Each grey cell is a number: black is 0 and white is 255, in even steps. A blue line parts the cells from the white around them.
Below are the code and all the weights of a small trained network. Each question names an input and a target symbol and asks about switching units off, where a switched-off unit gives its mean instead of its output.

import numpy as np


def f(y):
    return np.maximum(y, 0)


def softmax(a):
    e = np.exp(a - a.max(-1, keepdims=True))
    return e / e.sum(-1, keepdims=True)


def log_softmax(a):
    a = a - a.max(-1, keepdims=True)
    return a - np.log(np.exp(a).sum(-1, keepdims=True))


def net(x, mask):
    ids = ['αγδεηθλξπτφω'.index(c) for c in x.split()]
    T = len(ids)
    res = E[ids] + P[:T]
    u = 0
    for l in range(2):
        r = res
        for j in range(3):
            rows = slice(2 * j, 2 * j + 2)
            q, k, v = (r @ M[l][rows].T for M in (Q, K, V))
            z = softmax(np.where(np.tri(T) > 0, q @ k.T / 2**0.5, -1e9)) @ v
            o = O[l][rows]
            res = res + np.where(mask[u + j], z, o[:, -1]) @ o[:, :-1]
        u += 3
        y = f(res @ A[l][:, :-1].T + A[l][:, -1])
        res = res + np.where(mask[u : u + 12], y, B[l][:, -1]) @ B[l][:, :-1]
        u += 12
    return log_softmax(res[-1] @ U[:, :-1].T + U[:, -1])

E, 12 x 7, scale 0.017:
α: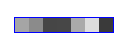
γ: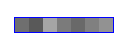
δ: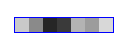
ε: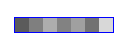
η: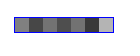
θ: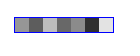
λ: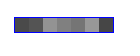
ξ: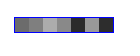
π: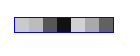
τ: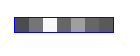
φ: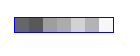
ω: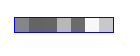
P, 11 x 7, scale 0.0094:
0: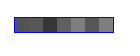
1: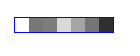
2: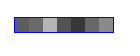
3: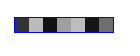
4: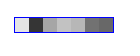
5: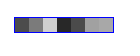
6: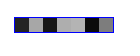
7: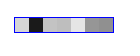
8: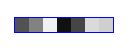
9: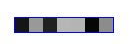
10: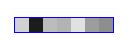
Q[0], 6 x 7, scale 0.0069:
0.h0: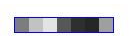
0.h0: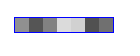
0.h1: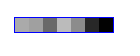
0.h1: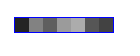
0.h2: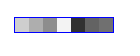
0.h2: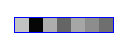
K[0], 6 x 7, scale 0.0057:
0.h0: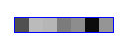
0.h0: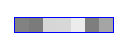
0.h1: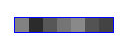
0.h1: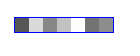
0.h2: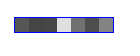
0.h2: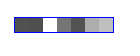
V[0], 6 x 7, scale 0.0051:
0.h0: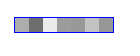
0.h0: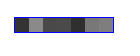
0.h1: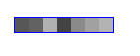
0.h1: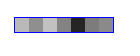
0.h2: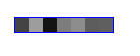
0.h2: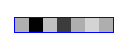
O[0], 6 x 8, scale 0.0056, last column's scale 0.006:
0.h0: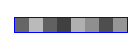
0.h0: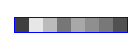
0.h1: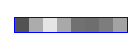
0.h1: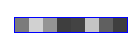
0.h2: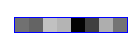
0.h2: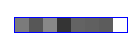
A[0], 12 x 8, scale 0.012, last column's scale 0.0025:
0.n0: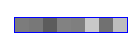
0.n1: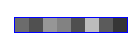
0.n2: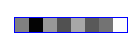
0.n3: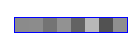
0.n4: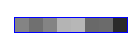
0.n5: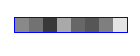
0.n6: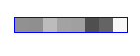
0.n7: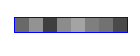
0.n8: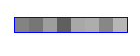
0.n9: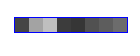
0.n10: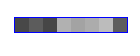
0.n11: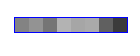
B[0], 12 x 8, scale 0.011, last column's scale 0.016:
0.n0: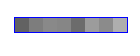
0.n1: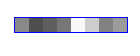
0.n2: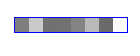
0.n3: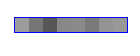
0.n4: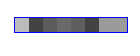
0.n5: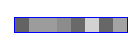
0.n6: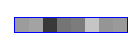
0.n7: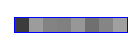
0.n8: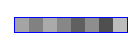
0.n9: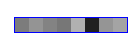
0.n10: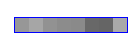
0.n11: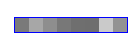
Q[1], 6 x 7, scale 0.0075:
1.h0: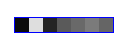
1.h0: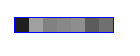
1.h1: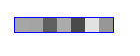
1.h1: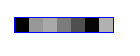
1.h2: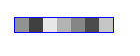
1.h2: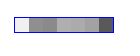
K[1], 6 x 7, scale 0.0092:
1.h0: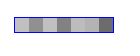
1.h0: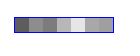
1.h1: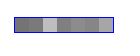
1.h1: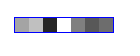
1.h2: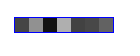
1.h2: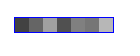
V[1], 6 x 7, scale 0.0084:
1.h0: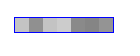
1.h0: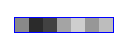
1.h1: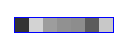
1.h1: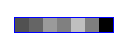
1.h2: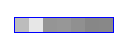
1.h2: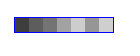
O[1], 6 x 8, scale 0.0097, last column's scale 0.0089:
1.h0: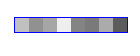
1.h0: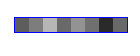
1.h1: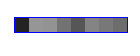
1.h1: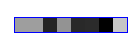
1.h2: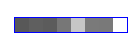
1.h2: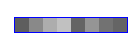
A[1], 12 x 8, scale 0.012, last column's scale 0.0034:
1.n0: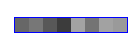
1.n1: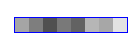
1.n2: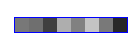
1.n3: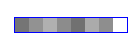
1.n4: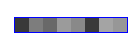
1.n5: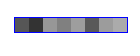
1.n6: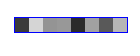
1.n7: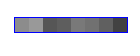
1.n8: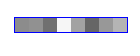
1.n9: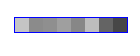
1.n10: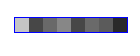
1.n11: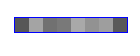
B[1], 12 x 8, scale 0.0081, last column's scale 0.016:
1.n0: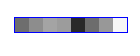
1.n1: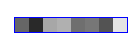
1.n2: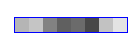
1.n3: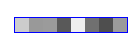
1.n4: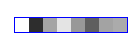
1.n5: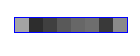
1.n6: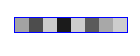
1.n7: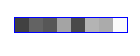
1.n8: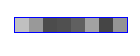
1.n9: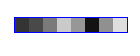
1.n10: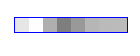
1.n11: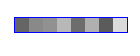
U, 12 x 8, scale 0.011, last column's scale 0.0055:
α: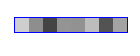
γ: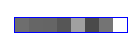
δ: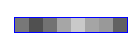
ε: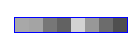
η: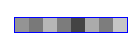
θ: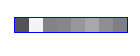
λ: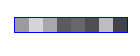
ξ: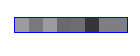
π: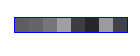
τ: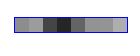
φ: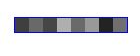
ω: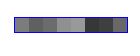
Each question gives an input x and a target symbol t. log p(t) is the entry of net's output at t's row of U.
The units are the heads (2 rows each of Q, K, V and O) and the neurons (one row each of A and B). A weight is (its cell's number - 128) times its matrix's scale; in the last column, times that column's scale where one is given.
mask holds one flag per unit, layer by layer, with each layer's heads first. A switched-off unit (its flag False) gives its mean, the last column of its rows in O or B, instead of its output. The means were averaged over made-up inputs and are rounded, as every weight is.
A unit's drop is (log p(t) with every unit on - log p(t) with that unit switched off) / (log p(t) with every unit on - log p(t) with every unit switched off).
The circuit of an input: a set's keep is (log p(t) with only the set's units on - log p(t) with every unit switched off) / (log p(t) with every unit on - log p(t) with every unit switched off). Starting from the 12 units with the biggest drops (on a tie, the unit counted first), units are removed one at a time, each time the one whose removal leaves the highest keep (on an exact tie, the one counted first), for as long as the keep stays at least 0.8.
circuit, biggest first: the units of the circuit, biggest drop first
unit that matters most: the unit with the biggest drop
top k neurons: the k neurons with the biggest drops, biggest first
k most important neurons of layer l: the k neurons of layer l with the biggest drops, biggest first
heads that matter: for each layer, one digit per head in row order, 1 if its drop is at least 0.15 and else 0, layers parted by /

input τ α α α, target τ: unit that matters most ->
1.n9
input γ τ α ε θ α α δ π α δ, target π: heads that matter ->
000 / 100
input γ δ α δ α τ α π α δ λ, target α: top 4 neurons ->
[1.n10, 0.n8, 0.n4, 0.n1]
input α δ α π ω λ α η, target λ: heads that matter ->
000 / 011
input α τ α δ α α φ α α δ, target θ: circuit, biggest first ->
[0.n7, 0.n5]
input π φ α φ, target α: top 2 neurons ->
[1.n8, 0.n10]
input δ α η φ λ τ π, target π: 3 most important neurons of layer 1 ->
[1.n0, 1.n4, 1.n10]
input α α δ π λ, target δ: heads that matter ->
000 / 010
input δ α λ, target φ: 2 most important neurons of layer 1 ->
[1.n6, 1.n2]
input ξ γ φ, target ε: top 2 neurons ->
[1.n3, 1.n0]
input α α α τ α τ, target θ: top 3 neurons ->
[0.n9, 0.n6, 0.n2]
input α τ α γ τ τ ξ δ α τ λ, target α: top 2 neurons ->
[1.n10, 0.n8]
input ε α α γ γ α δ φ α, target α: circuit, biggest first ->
[1.h1, 0.n1]
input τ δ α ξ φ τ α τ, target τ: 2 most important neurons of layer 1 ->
[1.n6, 1.n7]
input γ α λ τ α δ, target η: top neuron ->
[0.n9]
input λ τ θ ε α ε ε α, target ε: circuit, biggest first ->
[1.h1, 1.n3, 1.n7]
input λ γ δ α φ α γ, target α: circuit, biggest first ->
[1.h0, 0.n10, 1.n8]
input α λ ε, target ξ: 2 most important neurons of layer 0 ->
[0.n9, 0.n2]
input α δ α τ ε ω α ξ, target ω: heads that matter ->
000 / 001
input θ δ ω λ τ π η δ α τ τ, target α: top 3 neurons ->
[1.n10, 0.n1, 0.n8]
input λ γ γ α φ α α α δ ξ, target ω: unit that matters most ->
0.n2
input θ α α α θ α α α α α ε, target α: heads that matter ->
000 / 010
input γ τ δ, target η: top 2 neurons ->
[1.n9, 1.n0]
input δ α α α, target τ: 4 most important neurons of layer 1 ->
[1.n9, 1.n1, 1.n6, 1.n10]
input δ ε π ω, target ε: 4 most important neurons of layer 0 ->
[0.n10, 0.n2, 0.n5, 0.n6]
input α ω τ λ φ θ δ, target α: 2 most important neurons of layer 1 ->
[1.n8, 1.n4]
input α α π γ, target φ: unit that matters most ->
1.h2
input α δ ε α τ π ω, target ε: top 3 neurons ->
[0.n10, 1.n3, 1.n6]
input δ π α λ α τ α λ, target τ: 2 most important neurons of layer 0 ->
[0.n9, 0.n4]
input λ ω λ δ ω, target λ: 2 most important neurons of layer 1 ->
[1.n10, 1.n2]
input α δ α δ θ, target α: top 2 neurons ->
[1.n10, 0.n1]
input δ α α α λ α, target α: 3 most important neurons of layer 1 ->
[1.n10, 1.n6, 1.n0]
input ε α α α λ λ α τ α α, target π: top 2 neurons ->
[0.n7, 0.n8]
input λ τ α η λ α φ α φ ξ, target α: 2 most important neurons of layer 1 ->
[1.n8, 1.n9]
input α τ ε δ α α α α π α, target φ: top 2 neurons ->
[0.n8, 1.n10]
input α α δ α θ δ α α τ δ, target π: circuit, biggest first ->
[1.n0]
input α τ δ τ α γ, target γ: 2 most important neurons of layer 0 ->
[0.n9, 0.n1]
